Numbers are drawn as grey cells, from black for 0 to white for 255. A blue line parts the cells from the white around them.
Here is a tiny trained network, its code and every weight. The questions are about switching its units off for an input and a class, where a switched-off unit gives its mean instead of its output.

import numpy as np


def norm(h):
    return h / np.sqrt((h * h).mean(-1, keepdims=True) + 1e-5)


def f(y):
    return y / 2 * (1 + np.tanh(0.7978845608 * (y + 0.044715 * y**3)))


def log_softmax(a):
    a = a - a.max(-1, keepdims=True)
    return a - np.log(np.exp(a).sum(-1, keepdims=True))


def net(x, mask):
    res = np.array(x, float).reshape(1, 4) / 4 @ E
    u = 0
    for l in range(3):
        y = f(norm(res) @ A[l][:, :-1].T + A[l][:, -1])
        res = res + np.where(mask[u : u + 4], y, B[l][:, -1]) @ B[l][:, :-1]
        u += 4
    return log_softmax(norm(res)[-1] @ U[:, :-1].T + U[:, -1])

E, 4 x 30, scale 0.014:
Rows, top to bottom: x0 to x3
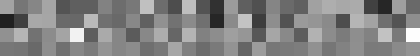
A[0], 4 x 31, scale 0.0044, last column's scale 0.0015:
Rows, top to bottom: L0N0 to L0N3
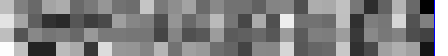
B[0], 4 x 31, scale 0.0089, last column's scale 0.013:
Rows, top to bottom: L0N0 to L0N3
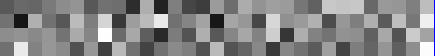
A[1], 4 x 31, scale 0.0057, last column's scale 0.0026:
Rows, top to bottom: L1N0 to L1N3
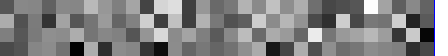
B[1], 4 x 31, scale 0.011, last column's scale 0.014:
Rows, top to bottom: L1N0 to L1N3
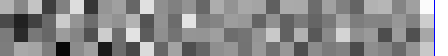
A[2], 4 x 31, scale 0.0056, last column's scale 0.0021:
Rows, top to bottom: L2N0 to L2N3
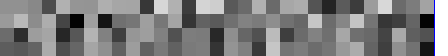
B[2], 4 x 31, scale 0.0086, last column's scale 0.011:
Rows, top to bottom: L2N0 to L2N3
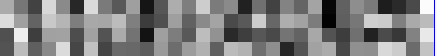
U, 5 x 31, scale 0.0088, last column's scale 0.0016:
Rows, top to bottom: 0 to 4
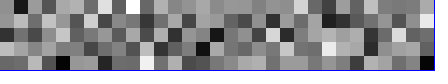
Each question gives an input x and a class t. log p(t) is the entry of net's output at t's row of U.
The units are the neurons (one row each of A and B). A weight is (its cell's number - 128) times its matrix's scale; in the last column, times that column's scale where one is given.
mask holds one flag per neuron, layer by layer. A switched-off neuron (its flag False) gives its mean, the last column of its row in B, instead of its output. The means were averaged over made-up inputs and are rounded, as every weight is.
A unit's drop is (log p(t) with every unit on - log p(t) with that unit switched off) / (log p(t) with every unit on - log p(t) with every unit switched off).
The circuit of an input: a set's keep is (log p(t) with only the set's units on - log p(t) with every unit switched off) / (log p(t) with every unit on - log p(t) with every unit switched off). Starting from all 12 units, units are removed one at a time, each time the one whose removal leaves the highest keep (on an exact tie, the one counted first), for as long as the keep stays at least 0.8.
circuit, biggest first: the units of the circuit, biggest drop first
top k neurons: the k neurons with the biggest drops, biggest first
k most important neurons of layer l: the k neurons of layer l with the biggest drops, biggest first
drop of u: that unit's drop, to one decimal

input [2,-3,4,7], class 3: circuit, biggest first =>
[L2N0]
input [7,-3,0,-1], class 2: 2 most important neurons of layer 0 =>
[L0N1, L0N0]
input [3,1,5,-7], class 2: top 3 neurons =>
[L1N0, L1N2, L0N3]
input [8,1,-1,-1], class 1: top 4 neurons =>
[L1N0, L0N1, L1N1, L2N1]
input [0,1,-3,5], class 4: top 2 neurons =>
[L0N1, L0N0]
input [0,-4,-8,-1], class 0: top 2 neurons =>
[L0N1, L0N0]
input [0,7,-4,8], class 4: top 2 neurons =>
[L1N3, L2N0]
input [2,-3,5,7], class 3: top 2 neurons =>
[L2N0, L2N2]
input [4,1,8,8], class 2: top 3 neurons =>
[L1N0, L1N2, L1N3]
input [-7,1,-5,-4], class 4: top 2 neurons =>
[L1N3, L0N1]
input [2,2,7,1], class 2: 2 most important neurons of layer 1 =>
[L1N0, L1N2]
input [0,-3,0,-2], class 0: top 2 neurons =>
[L0N1, L1N3]
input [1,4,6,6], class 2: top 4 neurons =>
[L1N0, L0N1, L2N3, L2N1]
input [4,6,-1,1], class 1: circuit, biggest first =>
[L0N1]
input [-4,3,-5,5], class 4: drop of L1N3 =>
0.2
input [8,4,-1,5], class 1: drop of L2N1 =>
0.1
